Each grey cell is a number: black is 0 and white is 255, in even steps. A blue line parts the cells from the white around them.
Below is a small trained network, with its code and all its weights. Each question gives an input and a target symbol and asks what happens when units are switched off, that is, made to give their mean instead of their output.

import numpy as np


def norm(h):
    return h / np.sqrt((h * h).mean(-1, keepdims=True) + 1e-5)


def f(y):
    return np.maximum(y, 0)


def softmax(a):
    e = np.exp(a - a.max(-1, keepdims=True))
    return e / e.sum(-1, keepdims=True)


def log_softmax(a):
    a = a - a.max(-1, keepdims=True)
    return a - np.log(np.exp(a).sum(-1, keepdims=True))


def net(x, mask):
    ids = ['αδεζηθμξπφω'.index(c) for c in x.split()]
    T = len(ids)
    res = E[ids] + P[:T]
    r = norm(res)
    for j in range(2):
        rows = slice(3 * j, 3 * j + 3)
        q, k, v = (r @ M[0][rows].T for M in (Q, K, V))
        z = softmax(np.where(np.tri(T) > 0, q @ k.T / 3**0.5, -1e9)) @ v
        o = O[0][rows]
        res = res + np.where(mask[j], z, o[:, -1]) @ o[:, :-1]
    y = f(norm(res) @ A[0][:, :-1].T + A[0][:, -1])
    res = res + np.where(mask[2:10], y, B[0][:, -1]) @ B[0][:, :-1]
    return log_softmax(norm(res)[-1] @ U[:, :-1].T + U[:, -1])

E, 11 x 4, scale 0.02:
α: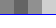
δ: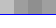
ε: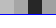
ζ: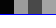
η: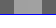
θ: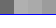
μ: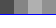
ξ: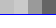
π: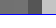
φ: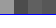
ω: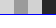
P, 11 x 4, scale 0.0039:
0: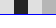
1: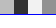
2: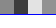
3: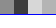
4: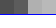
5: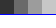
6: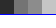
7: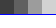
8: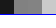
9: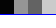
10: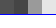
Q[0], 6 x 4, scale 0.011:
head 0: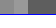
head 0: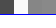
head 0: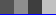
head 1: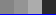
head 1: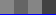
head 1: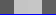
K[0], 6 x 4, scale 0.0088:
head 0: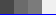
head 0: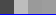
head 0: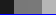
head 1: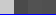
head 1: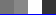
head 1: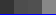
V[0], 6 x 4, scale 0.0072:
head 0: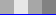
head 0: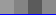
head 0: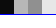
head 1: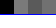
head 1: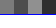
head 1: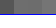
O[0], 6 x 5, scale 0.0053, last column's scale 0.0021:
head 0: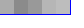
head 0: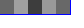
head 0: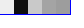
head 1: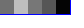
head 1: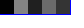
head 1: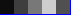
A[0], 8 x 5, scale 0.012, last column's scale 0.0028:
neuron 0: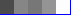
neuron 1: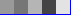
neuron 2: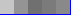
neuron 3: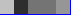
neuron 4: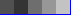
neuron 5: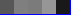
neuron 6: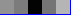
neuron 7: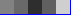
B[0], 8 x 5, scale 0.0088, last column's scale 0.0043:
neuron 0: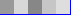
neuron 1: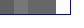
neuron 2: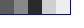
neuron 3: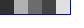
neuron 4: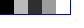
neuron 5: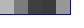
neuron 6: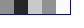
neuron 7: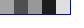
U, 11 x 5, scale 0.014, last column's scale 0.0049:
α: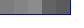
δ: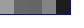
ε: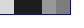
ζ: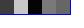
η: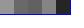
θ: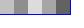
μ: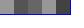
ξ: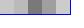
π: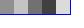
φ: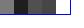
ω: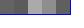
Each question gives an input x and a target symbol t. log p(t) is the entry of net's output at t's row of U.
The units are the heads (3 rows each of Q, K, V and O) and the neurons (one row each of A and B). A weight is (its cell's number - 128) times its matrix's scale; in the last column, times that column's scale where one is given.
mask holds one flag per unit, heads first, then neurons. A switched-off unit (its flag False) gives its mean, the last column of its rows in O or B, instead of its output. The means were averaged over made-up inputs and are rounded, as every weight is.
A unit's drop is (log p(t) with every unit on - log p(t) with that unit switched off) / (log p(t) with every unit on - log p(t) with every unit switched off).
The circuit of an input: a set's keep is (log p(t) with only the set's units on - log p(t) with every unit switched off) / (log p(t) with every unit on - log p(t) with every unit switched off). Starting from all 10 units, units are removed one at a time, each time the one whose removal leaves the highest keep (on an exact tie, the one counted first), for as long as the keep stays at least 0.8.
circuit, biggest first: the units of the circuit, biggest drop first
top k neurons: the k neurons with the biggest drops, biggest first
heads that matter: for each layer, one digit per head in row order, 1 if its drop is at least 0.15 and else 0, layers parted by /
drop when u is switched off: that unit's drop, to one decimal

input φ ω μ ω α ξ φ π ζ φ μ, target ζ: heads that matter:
00
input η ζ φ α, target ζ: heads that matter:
10
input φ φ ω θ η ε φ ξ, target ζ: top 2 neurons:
neuron 2; neuron 6
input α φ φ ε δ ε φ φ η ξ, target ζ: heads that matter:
01
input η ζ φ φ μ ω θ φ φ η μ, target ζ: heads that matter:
01
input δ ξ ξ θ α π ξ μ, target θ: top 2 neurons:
neuron 2; neuron 3
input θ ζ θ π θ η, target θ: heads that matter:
11
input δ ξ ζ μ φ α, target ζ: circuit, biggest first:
neuron 4
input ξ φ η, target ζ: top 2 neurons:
neuron 6; neuron 7
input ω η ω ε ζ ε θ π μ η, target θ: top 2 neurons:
neuron 4; neuron 3
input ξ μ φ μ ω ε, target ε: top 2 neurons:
neuron 6; neuron 4
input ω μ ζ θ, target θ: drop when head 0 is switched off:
0.5
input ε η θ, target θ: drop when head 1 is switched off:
0.0
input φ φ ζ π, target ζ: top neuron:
neuron 4
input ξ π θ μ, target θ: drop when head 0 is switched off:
0.3
